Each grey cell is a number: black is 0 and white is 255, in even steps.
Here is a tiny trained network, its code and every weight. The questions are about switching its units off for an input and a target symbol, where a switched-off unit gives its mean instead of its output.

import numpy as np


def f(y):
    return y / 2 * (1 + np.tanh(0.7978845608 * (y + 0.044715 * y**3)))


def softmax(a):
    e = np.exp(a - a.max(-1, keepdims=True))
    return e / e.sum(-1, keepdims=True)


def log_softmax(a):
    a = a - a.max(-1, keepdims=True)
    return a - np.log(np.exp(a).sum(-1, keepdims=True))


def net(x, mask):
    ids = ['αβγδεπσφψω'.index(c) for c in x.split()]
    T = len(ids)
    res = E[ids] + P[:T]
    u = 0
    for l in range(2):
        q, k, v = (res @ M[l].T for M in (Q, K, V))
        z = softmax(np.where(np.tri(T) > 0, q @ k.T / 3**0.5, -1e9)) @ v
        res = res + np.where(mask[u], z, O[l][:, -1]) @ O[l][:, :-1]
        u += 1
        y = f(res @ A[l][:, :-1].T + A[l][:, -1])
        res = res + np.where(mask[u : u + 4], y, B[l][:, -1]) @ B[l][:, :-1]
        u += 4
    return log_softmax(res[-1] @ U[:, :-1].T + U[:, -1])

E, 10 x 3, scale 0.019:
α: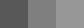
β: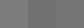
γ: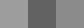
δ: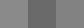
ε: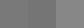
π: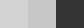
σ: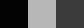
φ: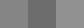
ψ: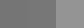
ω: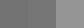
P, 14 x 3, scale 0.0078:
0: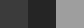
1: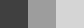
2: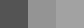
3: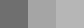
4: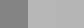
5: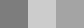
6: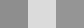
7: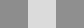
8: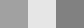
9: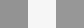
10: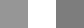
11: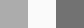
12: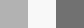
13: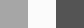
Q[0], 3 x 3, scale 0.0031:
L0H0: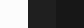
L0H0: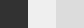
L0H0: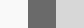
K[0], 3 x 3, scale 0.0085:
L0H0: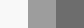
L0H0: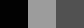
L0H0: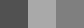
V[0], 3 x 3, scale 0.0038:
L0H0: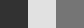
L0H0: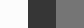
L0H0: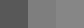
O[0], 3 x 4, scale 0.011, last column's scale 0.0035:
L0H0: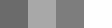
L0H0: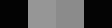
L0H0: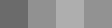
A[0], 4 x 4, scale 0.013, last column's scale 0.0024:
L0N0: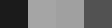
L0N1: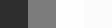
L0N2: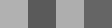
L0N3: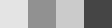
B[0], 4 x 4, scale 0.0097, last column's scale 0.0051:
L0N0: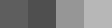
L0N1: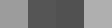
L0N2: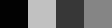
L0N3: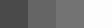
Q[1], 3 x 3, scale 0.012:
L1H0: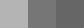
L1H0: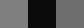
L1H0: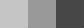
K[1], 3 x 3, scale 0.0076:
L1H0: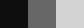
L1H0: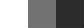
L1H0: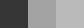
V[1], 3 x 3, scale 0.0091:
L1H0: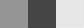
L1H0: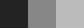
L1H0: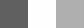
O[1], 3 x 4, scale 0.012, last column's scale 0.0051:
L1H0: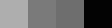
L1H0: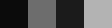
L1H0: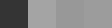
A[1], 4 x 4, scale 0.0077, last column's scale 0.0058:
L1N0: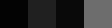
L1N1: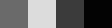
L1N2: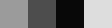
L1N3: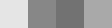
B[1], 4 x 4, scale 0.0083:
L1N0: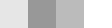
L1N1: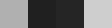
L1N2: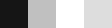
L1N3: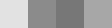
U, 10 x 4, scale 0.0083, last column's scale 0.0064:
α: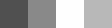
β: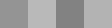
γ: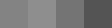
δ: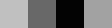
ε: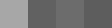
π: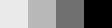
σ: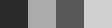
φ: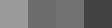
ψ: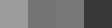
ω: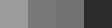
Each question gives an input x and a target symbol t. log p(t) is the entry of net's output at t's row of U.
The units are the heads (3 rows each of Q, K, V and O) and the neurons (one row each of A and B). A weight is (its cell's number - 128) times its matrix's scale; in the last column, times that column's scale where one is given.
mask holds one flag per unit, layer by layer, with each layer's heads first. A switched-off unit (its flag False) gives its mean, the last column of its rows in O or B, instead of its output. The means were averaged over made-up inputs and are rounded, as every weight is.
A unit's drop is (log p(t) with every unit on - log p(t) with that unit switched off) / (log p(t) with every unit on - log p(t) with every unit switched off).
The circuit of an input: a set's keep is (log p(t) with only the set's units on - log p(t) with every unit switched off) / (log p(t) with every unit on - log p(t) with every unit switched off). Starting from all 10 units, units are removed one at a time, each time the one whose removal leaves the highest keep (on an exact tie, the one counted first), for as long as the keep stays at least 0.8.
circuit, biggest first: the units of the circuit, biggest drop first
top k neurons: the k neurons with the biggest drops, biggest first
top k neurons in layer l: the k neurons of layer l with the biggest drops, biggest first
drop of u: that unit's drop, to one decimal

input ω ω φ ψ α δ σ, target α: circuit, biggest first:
[L0N0, L1N0]
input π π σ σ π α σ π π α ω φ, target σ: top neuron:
[L1N0]
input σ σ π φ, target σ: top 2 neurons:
[L0N2, L1N0]
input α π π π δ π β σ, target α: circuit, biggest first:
[L0N0, L1H0]
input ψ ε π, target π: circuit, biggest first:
[L1H0, L0N1, L1N3]
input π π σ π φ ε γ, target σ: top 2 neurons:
[L1N0, L0N2]
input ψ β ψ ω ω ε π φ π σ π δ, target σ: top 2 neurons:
[L0N0, L1N0]
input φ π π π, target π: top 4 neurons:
[L0N1, L1N3, L0N3, L0N0]
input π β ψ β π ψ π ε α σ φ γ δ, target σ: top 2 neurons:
[L1N0, L0N0]
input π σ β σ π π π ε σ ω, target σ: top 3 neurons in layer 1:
[L1N0, L1N2, L1N3]
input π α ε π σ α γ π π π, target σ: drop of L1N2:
0.3
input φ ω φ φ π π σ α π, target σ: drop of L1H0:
0.3
